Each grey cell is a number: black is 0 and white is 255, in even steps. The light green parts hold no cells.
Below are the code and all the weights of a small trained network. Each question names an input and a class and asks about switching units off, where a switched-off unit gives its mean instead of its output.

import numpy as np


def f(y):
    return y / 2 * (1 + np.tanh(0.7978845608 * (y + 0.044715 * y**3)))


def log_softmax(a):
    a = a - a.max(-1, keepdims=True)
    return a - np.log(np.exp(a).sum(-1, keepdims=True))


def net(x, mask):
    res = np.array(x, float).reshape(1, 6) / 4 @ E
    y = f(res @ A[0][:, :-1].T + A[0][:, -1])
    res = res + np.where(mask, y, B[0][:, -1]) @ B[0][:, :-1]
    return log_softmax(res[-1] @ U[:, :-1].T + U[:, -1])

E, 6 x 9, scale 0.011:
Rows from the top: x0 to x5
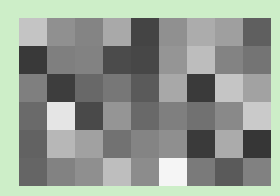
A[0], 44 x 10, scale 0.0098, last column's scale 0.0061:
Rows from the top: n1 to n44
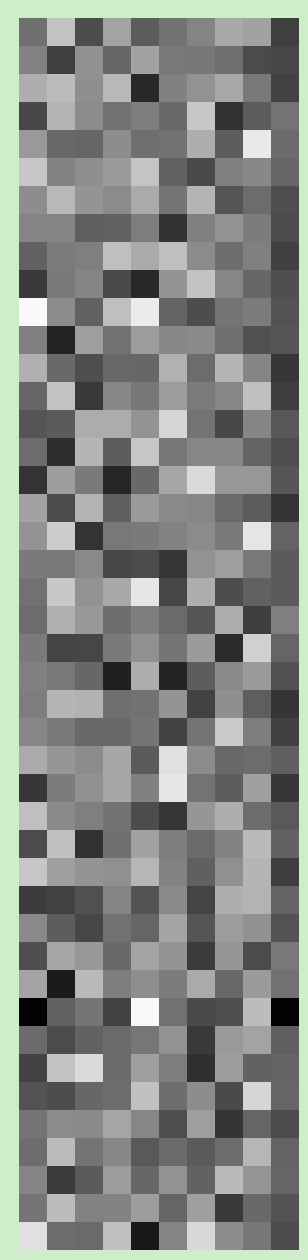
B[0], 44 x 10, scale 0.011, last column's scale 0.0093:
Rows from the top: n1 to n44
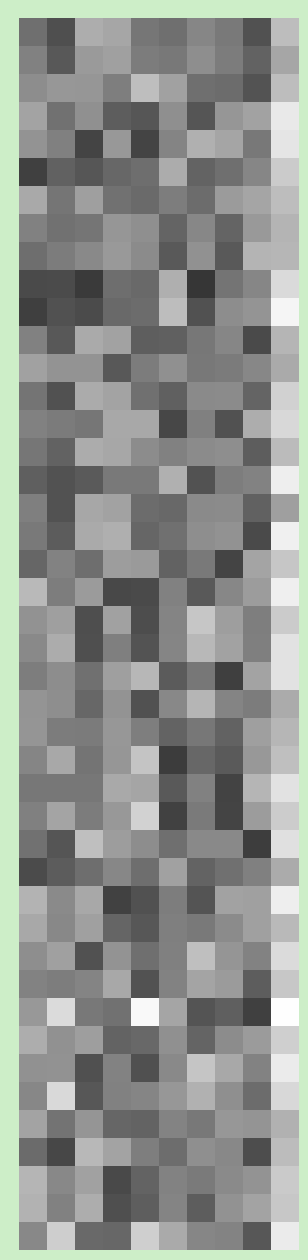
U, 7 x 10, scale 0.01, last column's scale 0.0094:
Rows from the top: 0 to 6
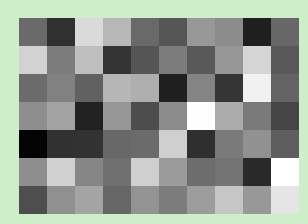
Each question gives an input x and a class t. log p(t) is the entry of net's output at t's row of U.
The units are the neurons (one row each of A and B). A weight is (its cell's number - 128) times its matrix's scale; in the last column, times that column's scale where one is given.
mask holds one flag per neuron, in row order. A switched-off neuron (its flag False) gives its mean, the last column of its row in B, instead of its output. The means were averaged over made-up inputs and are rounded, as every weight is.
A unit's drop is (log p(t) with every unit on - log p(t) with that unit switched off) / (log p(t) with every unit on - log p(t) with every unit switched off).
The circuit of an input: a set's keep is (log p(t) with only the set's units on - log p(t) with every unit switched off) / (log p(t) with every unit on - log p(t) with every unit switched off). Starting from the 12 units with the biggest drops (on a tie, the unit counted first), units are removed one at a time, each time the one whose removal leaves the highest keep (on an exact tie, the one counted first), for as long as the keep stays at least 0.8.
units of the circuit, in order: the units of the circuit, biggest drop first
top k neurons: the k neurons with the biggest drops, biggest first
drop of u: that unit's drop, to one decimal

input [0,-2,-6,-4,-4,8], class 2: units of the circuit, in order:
n15
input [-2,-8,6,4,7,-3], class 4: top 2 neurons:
n11, n6
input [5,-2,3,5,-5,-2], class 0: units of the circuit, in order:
n19, n1
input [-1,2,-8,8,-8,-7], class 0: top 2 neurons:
n19, n30
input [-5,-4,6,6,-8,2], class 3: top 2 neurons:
n23, n39
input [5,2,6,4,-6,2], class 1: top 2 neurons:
n32, n42
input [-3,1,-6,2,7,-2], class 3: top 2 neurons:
n38, n22
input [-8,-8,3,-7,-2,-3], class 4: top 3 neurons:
n11, n6, n44
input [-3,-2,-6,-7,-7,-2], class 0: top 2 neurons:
n12, n16
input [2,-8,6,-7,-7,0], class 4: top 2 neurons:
n11, n6
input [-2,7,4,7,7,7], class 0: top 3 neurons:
n30, n14, n41
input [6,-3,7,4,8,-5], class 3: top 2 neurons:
n22, n25
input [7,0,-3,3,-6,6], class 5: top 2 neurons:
n44, n3
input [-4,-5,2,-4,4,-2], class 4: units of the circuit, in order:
n6
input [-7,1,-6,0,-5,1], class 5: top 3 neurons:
n36, n39, n32
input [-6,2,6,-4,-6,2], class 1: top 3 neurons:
n32, n37, n42
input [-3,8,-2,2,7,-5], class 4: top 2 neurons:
n10, n17
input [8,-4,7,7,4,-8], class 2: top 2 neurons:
n29, n26
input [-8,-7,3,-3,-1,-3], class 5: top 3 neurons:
n36, n39, n10
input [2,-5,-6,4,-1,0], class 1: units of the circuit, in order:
n21
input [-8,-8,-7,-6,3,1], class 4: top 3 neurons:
n11, n6, n44
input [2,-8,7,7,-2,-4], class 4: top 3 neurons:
n11, n6, n31
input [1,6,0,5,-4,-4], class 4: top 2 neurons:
n10, n17
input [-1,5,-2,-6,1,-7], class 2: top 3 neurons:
n20, n24, n29
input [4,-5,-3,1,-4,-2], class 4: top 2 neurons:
n11, n36
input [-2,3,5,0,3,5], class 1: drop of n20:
0.2
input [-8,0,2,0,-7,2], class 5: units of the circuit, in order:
n36
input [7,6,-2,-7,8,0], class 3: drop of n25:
0.1
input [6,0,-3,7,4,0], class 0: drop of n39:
0.0
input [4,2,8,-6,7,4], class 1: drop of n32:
0.1
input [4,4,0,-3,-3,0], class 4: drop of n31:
-0.1
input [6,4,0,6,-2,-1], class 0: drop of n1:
0.2
